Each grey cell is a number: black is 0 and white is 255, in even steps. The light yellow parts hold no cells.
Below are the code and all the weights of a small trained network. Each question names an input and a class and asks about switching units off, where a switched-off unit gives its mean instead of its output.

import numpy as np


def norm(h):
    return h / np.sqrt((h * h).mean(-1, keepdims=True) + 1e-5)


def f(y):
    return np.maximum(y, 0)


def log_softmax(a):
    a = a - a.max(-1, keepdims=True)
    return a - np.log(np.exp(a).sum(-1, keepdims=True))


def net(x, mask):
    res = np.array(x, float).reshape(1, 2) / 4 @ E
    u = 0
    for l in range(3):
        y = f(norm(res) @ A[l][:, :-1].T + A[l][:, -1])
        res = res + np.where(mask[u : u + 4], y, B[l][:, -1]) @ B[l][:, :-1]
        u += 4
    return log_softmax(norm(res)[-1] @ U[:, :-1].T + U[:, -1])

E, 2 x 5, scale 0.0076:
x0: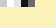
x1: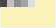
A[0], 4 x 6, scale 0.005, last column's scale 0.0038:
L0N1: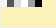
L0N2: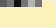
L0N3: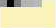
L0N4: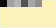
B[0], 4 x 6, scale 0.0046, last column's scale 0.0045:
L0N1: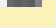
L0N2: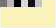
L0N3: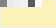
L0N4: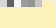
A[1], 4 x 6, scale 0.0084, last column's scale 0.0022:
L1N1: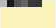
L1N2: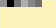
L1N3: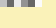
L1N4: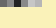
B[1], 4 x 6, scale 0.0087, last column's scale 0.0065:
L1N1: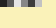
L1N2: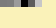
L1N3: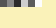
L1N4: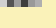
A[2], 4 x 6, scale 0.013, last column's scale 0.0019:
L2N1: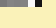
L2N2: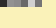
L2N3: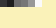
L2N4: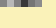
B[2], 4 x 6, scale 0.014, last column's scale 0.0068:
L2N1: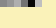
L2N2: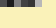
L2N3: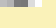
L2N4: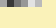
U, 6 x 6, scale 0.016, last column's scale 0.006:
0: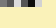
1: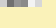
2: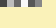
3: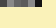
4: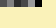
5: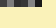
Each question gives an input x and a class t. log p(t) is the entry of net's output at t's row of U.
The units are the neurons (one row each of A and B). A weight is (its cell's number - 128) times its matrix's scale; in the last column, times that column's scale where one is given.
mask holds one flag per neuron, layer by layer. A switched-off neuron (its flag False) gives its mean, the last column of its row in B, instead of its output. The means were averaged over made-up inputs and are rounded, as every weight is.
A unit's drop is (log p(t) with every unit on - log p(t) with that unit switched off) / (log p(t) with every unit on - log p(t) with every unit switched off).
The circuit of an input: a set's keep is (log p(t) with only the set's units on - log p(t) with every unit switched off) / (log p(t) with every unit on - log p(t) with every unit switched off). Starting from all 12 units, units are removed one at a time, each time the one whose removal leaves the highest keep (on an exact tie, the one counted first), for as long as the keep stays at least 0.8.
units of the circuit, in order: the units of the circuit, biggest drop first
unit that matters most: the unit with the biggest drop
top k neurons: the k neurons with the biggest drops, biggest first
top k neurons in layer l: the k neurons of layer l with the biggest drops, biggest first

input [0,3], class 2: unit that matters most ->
L0N4
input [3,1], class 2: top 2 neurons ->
[L1N3, L1N2]
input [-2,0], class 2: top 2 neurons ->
[L0N3, L2N3]
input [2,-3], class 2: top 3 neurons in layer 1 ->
[L1N3, L1N2, L1N4]
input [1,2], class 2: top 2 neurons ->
[L1N3, L0N4]
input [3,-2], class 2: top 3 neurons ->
[L1N3, L1N2, L2N3]
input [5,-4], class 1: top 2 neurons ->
[L2N4, L2N1]
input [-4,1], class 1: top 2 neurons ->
[L1N3, L1N4]
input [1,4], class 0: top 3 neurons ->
[L0N3, L2N2, L0N2]
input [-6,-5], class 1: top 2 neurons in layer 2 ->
[L2N3, L2N1]
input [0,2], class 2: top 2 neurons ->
[L0N4, L2N3]
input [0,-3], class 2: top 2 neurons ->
[L1N3, L2N2]
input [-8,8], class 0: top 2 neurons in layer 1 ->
[L1N3, L1N4]
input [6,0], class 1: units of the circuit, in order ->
[L2N4]
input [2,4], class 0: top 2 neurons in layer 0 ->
[L0N3, L0N2]
